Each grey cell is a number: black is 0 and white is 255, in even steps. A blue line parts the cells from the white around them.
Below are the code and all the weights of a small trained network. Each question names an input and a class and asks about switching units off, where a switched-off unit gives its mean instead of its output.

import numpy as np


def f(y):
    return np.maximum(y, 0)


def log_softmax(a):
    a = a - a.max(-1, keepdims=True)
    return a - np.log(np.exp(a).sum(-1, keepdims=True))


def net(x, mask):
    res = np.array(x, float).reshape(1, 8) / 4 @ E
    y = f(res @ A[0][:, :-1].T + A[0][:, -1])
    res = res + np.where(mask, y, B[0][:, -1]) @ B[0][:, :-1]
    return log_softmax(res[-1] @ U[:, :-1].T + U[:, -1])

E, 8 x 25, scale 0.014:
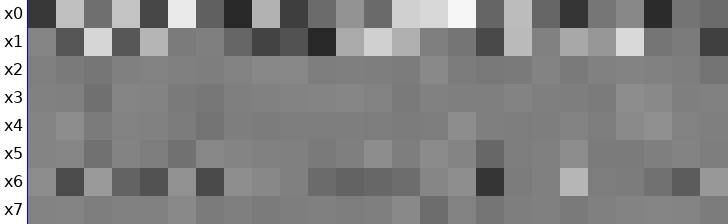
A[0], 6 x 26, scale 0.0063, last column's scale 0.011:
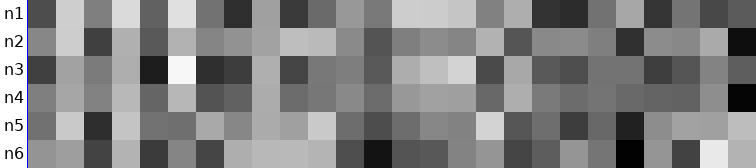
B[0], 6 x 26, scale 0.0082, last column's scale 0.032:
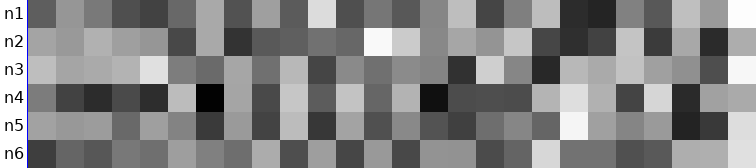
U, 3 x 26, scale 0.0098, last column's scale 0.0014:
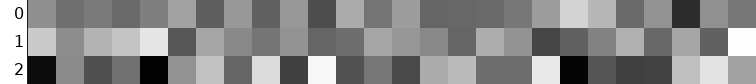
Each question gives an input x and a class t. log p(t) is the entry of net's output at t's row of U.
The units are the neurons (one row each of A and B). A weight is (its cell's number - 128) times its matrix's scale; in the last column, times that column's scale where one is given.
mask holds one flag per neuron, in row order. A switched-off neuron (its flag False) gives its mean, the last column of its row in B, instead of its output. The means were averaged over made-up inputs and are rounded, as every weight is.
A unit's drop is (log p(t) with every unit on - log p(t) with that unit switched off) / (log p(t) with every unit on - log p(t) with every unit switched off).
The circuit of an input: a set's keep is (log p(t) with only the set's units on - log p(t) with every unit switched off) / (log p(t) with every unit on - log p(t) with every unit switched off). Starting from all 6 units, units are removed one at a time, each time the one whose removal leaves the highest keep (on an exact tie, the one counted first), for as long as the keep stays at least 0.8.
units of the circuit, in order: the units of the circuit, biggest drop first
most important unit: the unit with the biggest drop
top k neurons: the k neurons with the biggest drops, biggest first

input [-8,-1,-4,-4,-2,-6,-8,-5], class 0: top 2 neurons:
(n3, n2)
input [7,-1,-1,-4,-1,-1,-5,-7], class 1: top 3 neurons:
(n3, n6, n1)
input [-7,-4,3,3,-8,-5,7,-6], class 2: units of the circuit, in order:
(n6)
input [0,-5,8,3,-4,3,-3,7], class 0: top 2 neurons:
(n5, n1)
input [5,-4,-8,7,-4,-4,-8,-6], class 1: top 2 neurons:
(n5, n2)
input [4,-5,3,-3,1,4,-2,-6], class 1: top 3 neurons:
(n2, n5, n3)
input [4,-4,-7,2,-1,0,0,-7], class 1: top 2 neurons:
(n3, n2)
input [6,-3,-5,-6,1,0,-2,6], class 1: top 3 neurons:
(n3, n1, n2)
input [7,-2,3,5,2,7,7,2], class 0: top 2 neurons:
(n3, n4)
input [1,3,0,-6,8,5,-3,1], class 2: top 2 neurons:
(n3, n5)
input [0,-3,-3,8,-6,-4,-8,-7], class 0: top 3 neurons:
(n5, n3, n1)
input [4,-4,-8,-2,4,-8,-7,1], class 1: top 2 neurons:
(n5, n2)
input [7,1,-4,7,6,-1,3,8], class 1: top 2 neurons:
(n3, n6)
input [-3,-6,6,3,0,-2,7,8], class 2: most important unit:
n6
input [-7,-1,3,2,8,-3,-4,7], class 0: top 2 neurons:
(n1, n3)
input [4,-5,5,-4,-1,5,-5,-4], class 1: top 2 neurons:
(n5, n2)
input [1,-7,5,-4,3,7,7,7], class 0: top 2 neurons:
(n1, n5)
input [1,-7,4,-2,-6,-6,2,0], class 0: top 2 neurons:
(n5, n1)
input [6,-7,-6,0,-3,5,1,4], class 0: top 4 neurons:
(n5, n3, n4, n6)
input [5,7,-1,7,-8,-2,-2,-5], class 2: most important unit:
n1
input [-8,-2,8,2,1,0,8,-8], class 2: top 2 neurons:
(n5, n3)
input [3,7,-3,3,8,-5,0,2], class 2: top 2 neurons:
(n5, n1)
